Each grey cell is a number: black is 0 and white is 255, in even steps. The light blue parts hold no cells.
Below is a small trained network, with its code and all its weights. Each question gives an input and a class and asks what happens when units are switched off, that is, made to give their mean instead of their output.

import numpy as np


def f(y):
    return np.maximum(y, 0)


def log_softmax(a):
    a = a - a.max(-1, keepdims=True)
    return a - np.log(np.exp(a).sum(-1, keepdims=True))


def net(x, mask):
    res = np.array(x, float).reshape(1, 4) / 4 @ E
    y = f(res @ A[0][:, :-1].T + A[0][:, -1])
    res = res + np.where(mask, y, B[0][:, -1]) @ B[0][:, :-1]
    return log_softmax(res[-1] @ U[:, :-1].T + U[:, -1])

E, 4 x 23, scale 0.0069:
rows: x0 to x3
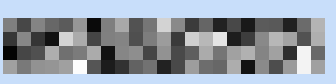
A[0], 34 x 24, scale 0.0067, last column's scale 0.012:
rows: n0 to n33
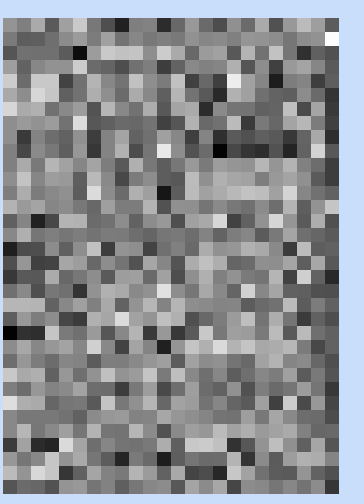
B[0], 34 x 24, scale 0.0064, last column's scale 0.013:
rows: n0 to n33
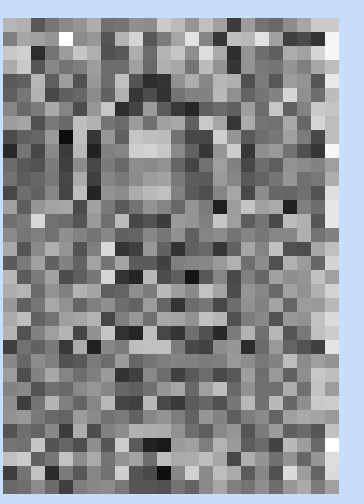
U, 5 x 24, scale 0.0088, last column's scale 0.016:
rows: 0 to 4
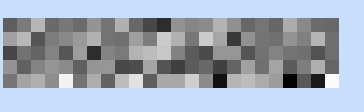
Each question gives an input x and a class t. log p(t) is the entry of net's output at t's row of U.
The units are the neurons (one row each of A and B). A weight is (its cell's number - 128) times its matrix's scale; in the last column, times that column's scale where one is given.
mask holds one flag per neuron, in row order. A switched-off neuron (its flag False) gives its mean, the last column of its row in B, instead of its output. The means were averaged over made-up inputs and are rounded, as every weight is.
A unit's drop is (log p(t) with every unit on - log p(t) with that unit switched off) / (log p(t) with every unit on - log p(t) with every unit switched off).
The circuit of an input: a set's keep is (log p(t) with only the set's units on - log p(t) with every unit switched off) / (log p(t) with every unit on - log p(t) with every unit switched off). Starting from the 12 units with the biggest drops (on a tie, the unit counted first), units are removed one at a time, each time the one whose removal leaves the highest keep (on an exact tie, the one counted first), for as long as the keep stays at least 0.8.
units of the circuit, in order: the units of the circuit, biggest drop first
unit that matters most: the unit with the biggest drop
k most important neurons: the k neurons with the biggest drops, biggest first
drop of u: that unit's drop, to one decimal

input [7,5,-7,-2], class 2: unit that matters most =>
n9
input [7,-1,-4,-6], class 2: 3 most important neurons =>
[n9; n8; n31]
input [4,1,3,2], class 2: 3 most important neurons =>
[n13; n9; n8]
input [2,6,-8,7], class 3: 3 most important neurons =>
[n27; n6; n2]
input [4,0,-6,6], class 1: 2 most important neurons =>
[n31; n0]
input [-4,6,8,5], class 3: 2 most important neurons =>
[n22; n16]
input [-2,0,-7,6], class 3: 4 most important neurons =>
[n27; n6; n2; n13]
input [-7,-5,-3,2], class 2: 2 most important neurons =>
[n23; n12]
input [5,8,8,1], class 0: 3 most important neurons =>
[n30; n14; n17]
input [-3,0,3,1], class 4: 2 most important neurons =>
[n9; n8]
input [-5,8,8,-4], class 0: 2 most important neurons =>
[n30; n14]
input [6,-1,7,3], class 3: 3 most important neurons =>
[n22; n16; n18]
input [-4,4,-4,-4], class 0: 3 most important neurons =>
[n30; n9; n14]
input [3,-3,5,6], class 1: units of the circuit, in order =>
[n31]
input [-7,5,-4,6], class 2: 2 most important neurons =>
[n23; n12]
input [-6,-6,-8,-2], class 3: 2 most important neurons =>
[n27; n25]
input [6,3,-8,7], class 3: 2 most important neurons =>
[n27; n6]
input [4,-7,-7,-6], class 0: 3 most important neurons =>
[n32; n4; n5]
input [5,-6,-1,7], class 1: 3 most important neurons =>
[n31; n0; n7]
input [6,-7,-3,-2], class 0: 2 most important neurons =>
[n32; n4]
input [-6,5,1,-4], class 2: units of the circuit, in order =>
[n23]
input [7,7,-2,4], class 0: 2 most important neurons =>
[n30; n14]
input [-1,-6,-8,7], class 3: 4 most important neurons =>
[n27; n6; n2; n13]
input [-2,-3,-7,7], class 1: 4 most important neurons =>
[n31; n0; n7; n3]
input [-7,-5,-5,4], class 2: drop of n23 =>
0.3
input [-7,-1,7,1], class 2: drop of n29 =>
0.3
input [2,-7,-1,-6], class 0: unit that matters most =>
n32
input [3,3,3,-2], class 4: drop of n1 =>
0.1
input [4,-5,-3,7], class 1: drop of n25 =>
0.0
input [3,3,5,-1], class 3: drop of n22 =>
0.1
